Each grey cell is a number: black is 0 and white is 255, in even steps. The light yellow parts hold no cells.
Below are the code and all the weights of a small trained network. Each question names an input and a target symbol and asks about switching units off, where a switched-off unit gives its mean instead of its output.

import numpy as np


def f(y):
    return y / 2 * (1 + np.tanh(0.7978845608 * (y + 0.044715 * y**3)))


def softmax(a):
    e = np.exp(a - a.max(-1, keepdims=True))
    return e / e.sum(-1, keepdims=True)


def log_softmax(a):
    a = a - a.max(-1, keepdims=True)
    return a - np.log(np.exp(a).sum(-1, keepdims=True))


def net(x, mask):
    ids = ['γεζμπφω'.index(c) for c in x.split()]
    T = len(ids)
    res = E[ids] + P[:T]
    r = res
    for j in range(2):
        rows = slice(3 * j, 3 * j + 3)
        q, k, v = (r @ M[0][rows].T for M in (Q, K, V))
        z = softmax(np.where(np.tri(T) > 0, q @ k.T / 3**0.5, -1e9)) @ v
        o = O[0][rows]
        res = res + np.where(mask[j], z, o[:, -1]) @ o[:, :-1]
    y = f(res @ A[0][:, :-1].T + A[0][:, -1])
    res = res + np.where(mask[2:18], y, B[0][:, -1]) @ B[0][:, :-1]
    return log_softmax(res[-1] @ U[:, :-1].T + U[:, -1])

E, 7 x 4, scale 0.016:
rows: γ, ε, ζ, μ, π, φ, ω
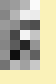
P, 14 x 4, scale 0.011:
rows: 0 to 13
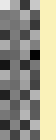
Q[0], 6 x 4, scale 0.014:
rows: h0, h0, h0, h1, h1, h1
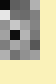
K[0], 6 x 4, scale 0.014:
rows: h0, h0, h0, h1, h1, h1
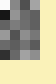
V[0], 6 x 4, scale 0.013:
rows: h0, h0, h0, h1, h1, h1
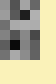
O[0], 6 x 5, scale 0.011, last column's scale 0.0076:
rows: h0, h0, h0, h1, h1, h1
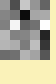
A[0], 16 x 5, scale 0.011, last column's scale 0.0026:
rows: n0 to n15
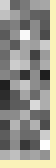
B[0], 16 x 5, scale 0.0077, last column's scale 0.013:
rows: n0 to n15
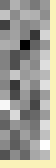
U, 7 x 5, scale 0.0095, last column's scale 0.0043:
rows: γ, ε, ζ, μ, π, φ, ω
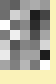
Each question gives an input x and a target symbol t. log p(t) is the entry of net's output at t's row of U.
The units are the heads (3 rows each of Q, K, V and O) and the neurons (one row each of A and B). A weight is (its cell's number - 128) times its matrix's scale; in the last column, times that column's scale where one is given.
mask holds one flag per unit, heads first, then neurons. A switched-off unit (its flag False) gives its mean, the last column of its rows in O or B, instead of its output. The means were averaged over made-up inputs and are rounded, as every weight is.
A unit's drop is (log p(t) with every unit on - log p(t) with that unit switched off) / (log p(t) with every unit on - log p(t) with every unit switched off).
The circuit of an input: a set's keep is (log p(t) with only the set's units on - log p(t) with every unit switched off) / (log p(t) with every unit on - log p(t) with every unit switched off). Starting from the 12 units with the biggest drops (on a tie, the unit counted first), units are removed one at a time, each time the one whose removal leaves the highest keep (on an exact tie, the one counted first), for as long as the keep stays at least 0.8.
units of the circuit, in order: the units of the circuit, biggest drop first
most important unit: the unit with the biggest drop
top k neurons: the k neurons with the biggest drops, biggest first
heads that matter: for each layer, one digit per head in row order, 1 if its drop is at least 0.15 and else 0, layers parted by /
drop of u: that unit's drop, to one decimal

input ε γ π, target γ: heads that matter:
01
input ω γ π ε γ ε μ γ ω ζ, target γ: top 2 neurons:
(n14 n3)
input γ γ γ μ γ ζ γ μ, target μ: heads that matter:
01
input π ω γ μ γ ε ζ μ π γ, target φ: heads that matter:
10
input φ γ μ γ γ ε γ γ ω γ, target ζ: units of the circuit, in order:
(n10 h0)
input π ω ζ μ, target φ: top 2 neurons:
(n10 n7)
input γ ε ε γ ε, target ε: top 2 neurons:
(n3 n11)
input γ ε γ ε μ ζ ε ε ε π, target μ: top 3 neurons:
(n7 n2 n10)
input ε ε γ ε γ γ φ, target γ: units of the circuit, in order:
(n14 n3 h1)
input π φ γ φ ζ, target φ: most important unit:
h1
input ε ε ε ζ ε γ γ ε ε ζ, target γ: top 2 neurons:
(n14 n10)
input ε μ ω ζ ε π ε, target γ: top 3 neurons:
(n8 n5 n14)
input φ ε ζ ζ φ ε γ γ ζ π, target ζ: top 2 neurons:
(n10 n15)
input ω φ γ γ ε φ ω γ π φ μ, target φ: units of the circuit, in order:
(h1)
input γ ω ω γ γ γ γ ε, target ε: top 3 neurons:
(n3 n14 n11)
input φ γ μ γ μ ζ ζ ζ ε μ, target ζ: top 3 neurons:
(n10 n4 n14)
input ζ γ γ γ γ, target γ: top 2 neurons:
(n10 n3)
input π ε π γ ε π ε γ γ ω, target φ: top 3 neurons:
(n10 n14 n7)
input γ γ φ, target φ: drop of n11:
0.0
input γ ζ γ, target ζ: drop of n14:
0.1
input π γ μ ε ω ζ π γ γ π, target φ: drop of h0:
0.8
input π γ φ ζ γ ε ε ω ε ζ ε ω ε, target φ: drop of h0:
1.0
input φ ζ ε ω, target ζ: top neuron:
(n10)
